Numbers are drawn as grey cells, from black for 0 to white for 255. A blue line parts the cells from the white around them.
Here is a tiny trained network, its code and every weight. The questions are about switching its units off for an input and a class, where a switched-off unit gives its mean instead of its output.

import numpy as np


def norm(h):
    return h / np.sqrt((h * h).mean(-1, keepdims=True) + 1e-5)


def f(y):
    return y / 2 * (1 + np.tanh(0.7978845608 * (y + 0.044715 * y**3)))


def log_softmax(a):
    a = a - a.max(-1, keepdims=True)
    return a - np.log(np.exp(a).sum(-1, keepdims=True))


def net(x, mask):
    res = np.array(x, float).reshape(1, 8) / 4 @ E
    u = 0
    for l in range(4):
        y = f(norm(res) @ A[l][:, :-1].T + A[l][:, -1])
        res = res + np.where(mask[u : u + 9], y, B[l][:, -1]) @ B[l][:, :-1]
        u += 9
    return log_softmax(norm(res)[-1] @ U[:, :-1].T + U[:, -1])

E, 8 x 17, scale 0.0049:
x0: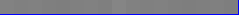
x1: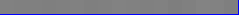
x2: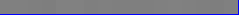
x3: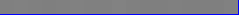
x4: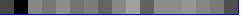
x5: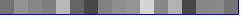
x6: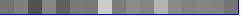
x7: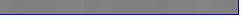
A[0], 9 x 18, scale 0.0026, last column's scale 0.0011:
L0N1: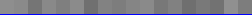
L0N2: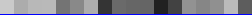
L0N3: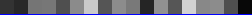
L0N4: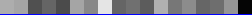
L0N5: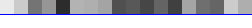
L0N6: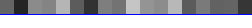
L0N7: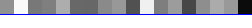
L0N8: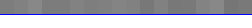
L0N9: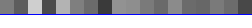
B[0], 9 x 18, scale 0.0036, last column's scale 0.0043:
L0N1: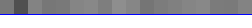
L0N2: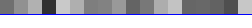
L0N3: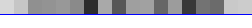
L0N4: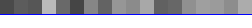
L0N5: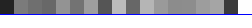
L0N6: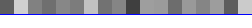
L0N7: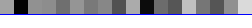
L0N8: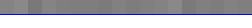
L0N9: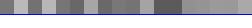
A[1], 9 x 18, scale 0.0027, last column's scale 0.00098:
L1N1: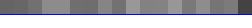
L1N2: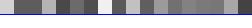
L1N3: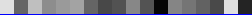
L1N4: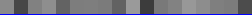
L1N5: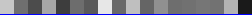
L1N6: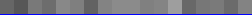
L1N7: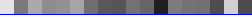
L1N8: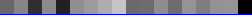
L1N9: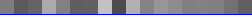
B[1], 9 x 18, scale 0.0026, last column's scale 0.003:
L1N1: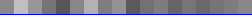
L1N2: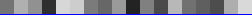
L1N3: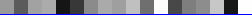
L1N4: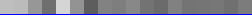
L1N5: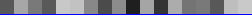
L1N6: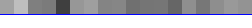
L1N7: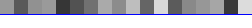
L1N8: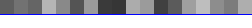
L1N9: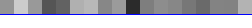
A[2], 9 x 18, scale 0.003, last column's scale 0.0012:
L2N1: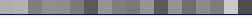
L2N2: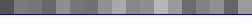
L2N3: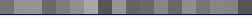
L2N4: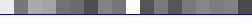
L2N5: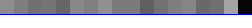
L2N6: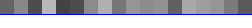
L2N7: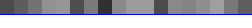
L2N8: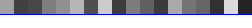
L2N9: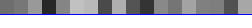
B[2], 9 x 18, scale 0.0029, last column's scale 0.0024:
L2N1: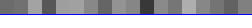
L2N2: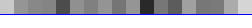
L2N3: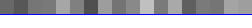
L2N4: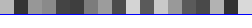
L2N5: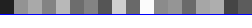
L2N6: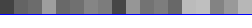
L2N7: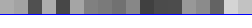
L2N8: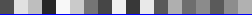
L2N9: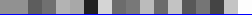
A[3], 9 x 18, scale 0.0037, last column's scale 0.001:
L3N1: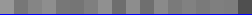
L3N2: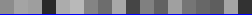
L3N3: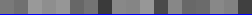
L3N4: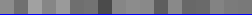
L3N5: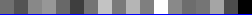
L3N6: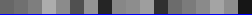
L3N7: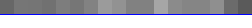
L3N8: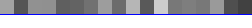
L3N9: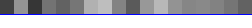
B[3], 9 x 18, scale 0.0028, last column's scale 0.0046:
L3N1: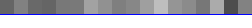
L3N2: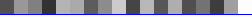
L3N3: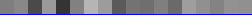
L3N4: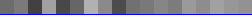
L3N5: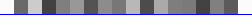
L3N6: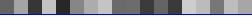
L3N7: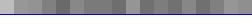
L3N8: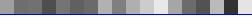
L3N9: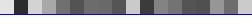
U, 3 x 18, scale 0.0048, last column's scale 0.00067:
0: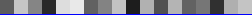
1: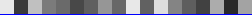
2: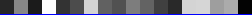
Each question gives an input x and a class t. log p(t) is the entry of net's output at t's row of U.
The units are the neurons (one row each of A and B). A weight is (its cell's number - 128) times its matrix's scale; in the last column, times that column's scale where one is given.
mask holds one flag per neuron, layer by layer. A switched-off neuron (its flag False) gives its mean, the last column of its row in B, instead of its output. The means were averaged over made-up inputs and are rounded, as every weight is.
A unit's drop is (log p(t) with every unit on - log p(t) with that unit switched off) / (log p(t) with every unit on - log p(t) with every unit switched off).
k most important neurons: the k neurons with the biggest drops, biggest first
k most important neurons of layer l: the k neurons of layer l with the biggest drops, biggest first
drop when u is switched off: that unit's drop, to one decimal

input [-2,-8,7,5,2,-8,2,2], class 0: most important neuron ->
L0N3
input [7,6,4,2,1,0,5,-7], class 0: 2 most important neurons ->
L0N5, L1N2
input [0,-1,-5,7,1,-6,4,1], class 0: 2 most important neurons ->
L0N3, L0N6
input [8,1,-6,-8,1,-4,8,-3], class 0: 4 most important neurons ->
L0N3, L1N2, L0N6, L1N5
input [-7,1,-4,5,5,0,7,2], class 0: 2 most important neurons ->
L0N5, L0N3
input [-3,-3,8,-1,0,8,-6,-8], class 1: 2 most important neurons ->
L0N5, L0N7
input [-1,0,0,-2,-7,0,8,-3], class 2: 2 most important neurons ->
L0N4, L0N5
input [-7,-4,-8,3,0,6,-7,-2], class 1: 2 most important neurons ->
L0N5, L0N7
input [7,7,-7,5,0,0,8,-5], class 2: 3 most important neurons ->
L0N4, L0N3, L0N7
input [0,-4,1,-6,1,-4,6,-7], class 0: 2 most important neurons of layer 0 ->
L0N3, L0N6
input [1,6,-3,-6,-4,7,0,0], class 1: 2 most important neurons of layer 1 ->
L1N3, L1N7
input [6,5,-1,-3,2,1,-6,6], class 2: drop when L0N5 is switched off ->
0.1
